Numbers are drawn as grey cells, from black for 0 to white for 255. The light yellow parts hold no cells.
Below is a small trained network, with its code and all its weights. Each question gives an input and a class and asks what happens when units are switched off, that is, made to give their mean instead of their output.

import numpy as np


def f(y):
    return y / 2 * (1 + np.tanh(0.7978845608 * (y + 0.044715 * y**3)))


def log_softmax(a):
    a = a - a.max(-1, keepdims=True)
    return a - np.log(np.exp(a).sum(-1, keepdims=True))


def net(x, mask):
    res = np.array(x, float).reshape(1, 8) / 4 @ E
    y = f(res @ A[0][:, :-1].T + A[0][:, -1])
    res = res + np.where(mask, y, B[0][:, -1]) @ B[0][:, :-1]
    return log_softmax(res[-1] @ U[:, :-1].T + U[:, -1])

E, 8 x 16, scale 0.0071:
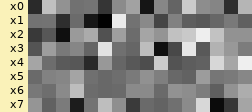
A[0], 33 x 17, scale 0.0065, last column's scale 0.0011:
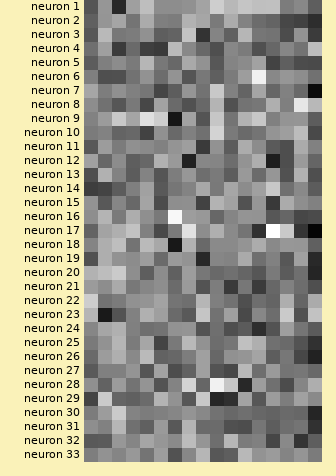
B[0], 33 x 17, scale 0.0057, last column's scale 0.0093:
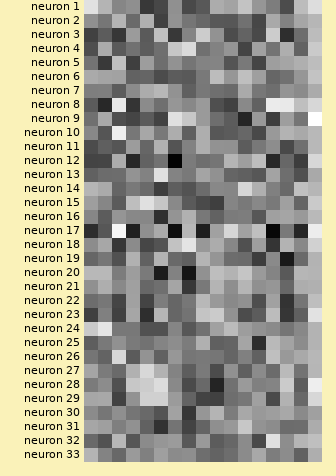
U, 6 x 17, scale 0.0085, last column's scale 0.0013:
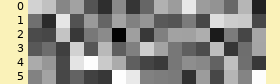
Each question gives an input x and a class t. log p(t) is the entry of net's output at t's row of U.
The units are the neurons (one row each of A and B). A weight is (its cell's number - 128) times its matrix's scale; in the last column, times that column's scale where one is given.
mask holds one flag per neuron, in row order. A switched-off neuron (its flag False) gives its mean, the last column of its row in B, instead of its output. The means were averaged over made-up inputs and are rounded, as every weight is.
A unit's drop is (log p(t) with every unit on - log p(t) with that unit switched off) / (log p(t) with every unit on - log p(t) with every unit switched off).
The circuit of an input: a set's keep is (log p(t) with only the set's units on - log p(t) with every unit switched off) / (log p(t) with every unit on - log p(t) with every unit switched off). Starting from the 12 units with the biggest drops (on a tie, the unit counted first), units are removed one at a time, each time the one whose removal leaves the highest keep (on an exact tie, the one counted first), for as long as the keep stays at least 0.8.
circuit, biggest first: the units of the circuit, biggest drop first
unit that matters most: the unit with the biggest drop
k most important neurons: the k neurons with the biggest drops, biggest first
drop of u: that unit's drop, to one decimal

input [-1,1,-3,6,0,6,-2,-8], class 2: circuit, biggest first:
neuron 17
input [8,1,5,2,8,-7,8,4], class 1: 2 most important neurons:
neuron 8; neuron 10
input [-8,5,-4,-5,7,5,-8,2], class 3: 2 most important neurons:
neuron 23; neuron 22
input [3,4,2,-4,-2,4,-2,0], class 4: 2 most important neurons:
neuron 9; neuron 28
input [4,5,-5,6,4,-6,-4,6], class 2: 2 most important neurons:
neuron 12; neuron 28
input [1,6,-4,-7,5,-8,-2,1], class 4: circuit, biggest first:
neuron 28; neuron 15
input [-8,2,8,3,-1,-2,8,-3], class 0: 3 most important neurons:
neuron 1; neuron 14; neuron 6
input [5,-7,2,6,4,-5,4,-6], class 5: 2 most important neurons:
neuron 9; neuron 18
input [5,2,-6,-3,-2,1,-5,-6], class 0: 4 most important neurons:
neuron 20; neuron 24; neuron 21; neuron 12
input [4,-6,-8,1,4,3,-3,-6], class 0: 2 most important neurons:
neuron 20; neuron 21
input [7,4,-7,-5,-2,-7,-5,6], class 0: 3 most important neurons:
neuron 24; neuron 17; neuron 20
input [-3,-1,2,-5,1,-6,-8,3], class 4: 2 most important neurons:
neuron 17; neuron 28
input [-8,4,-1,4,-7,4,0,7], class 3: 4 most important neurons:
neuron 23; neuron 17; neuron 22; neuron 8
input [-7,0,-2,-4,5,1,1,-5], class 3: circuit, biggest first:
neuron 23
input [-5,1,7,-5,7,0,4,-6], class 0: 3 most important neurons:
neuron 1; neuron 14; neuron 32
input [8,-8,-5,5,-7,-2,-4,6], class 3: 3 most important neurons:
neuron 3; neuron 19; neuron 11
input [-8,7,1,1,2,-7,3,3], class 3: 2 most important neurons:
neuron 23; neuron 9
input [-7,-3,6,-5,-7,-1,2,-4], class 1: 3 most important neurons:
neuron 32; neuron 26; neuron 5
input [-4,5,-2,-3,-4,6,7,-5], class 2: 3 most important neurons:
neuron 17; neuron 9; neuron 18
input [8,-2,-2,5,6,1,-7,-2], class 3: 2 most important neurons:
neuron 3; neuron 19
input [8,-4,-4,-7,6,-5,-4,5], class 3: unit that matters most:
neuron 3
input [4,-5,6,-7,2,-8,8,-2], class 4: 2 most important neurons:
neuron 28; neuron 15
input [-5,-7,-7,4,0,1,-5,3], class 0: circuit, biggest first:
neuron 20; neuron 31
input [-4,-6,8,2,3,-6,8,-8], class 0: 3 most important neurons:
neuron 1; neuron 14; neuron 12
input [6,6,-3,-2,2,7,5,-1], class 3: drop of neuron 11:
0.1
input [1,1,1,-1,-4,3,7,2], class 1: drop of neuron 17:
0.4
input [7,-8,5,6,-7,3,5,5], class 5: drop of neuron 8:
0.1
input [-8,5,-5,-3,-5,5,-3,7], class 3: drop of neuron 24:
0.0
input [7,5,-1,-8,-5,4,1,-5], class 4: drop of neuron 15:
0.3
